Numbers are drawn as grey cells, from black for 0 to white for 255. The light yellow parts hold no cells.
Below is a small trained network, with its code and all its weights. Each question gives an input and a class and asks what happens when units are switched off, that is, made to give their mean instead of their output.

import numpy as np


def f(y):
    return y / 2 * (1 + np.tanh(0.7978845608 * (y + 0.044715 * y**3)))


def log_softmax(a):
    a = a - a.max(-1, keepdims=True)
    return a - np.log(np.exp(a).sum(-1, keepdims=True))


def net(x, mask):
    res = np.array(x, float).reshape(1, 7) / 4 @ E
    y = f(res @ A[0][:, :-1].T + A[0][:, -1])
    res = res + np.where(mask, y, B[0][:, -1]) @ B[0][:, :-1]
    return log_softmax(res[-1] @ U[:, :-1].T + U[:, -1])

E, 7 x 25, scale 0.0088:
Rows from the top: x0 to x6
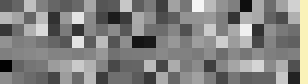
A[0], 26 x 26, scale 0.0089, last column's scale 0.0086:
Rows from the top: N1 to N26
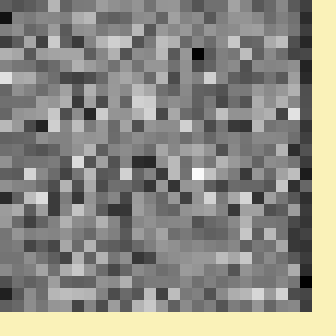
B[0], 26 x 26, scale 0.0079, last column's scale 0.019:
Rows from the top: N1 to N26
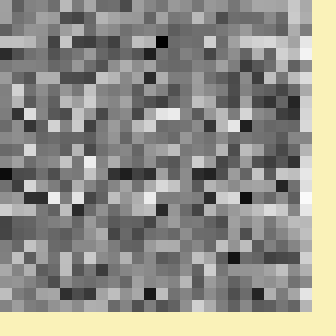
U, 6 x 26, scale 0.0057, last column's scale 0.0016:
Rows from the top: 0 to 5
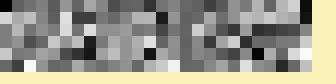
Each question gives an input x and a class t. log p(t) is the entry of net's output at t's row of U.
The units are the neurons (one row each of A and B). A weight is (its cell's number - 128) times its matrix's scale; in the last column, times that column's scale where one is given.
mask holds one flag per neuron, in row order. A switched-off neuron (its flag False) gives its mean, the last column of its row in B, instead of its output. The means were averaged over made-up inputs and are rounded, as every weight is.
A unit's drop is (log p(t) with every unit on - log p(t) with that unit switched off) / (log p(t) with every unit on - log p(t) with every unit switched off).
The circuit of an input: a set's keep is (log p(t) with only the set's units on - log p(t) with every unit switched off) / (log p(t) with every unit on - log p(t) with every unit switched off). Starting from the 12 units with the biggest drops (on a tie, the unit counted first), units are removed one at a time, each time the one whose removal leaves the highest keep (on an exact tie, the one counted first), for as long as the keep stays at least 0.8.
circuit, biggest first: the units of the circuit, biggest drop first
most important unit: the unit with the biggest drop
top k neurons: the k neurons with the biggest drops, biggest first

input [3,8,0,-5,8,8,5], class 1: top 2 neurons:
(N18 N23)
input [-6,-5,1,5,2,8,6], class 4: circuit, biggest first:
(N25)
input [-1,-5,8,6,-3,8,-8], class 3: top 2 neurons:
(N17 N7)
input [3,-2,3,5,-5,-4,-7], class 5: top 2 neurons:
(N10 N9)
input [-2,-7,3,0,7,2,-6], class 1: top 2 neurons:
(N4 N16)
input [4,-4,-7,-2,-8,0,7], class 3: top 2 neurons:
(N11 N10)
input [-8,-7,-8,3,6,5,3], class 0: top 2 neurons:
(N5 N17)
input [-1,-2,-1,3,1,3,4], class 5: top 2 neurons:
(N7 N9)
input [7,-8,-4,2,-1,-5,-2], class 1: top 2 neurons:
(N4 N5)
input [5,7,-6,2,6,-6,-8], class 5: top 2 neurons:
(N10 N4)
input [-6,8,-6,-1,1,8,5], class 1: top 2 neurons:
(N18 N23)
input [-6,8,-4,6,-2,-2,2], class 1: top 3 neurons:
(N18 N15 N23)
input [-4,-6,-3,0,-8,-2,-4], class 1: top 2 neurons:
(N4 N15)
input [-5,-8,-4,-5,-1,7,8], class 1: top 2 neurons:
(N4 N10)
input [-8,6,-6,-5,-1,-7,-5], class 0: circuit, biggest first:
(N5)
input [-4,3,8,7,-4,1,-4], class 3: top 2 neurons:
(N17 N9)
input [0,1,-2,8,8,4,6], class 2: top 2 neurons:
(N14 N22)
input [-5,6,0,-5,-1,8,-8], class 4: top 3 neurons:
(N25 N2 N16)
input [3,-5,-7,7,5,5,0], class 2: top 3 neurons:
(N14 N17 N22)
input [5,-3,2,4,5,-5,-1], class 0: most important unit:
N15
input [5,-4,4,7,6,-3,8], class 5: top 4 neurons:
(N16 N13 N9 N21)
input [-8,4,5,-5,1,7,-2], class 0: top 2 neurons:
(N5 N20)
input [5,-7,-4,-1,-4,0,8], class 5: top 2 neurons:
(N16 N13)
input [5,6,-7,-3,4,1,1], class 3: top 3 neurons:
(N11 N4 N5)
